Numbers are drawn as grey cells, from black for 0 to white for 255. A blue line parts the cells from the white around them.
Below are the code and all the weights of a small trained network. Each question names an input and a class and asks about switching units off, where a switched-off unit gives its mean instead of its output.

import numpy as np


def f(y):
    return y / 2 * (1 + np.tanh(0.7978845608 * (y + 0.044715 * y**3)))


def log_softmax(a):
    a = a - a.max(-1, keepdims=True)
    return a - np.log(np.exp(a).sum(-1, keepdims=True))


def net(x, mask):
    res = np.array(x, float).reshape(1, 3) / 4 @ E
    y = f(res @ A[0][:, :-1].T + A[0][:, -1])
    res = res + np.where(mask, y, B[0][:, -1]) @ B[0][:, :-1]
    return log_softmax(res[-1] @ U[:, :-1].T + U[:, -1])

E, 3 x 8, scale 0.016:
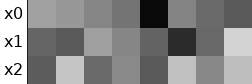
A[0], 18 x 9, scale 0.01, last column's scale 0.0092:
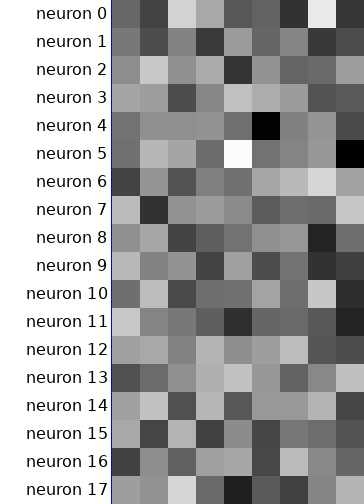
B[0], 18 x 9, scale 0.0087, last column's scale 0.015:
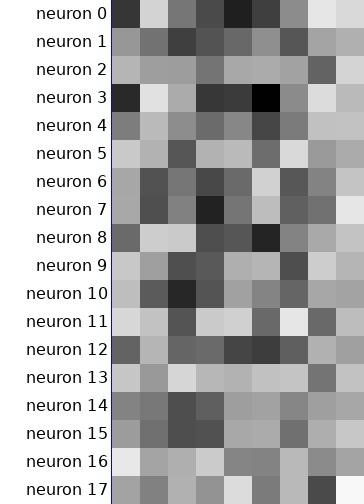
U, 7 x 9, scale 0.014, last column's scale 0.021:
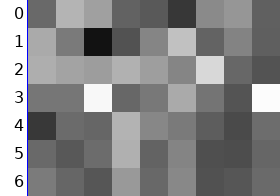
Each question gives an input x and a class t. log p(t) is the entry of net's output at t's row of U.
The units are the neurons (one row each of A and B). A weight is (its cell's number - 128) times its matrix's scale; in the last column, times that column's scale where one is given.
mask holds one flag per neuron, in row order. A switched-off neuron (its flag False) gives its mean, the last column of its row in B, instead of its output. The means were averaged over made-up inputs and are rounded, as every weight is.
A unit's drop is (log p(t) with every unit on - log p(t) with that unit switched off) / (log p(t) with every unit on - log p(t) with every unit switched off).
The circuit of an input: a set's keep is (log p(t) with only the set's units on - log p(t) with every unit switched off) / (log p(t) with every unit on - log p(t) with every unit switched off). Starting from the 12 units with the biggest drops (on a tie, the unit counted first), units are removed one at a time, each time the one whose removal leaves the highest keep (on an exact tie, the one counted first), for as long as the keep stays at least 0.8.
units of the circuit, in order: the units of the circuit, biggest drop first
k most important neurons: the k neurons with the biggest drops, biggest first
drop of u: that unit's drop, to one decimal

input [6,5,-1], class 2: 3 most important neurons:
neuron 17; neuron 11; neuron 3
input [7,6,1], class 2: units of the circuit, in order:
neuron 17
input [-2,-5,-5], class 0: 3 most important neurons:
neuron 3; neuron 8; neuron 6
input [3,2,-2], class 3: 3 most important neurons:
neuron 5; neuron 16; neuron 13
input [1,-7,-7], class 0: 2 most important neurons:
neuron 3; neuron 8
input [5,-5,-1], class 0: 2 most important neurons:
neuron 8; neuron 13
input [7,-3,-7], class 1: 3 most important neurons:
neuron 9; neuron 1; neuron 7
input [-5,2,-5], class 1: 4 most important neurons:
neuron 17; neuron 7; neuron 15; neuron 1
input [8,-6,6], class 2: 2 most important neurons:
neuron 2; neuron 11
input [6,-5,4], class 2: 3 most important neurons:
neuron 2; neuron 0; neuron 11
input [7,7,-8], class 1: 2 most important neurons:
neuron 15; neuron 7
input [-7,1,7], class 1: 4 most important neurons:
neuron 6; neuron 10; neuron 17; neuron 11
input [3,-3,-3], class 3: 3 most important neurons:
neuron 0; neuron 8; neuron 5
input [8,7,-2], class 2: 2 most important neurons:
neuron 17; neuron 11
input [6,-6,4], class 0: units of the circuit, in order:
neuron 8
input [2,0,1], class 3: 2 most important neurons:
neuron 11; neuron 5
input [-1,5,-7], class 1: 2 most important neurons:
neuron 15; neuron 7
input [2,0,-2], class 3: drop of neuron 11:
0.1
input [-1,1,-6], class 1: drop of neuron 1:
0.0
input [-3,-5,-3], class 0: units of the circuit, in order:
neuron 3
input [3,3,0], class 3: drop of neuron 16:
0.1
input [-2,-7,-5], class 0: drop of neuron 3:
0.4
